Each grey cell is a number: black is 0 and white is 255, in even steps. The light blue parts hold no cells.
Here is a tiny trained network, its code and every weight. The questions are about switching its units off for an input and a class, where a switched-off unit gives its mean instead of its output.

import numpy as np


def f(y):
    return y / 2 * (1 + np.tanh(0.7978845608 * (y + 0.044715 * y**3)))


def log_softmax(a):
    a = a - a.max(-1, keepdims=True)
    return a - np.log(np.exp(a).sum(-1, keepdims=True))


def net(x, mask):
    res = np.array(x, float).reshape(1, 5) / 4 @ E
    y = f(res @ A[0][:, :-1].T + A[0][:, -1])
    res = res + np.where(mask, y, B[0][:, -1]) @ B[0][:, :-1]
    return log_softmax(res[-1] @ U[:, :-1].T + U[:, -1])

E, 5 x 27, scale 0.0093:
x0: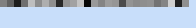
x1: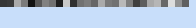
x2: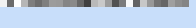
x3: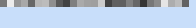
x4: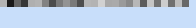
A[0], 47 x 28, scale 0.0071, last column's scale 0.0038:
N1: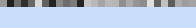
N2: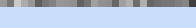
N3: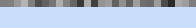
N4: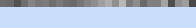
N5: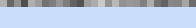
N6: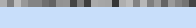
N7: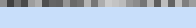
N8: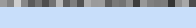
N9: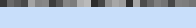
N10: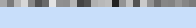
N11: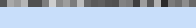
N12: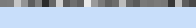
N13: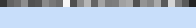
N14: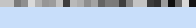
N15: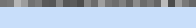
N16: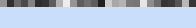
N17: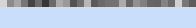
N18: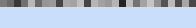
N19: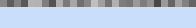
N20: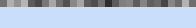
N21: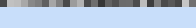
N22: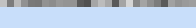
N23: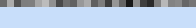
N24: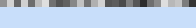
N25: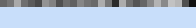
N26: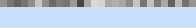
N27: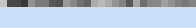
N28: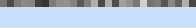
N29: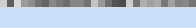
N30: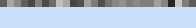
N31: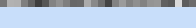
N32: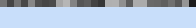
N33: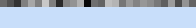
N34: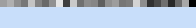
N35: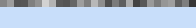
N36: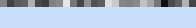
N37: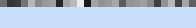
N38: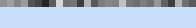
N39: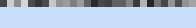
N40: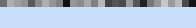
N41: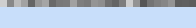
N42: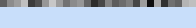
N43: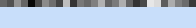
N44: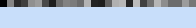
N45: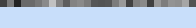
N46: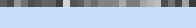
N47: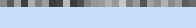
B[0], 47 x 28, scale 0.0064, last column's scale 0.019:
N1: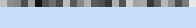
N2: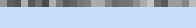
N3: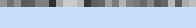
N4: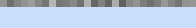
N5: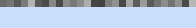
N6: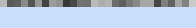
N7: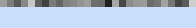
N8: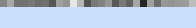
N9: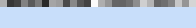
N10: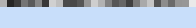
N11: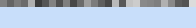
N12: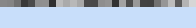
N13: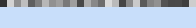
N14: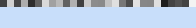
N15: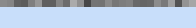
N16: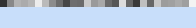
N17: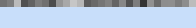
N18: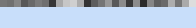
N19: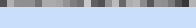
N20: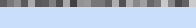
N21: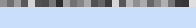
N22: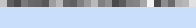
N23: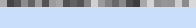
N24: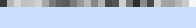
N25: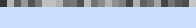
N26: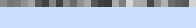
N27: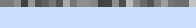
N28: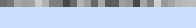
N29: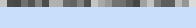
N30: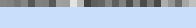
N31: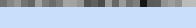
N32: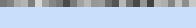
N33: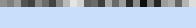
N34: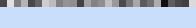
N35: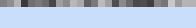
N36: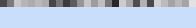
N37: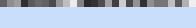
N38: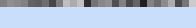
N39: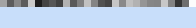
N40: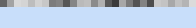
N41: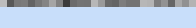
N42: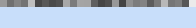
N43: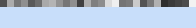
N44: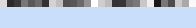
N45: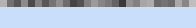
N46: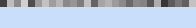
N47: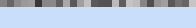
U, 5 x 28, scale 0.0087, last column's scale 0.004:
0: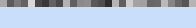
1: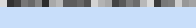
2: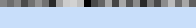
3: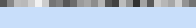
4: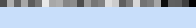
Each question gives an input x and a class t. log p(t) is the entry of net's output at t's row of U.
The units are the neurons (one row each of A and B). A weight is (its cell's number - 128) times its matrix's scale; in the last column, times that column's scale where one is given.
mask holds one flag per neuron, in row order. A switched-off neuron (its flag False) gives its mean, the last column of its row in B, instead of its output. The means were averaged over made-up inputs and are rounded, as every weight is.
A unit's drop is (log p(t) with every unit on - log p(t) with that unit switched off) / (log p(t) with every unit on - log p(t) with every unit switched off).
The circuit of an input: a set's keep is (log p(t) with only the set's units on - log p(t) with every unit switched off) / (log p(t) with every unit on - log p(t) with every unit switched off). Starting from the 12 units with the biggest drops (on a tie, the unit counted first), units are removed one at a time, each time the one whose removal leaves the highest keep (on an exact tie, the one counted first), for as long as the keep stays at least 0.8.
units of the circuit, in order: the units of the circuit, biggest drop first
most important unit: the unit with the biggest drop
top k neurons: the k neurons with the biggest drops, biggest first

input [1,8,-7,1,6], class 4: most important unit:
N43
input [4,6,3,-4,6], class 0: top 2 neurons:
[N1 N14]
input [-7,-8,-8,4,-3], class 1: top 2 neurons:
[N44 N23]
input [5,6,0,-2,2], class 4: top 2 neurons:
[N43 N13]
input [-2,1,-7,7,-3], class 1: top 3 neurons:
[N44 N23 N9]
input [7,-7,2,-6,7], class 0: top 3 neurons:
[N1 N26 N27]
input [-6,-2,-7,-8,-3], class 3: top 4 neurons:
[N16 N36 N32 N10]
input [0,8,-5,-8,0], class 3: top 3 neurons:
[N36 N16 N32]
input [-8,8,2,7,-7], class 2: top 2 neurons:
[N12 N31]
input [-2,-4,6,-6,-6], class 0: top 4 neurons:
[N21 N39 N42 N44]
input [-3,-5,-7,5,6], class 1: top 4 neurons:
[N44 N23 N9 N39]
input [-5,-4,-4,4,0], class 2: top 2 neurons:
[N12 N10]
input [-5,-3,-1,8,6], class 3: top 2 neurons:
[N40 N24]
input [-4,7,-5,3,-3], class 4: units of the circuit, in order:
[N43]
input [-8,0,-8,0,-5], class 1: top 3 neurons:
[N44 N9 N23]
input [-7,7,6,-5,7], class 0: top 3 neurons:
[N1 N47 N7]
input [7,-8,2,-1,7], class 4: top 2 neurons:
[N14 N34]
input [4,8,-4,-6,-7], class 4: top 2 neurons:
[N46 N43]
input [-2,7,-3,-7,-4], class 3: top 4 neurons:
[N16 N36 N32 N14]
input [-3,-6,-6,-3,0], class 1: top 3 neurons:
[N44 N9 N43]
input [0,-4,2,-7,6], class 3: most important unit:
N16
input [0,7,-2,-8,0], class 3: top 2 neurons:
[N36 N16]
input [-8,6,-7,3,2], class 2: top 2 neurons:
[N12 N30]
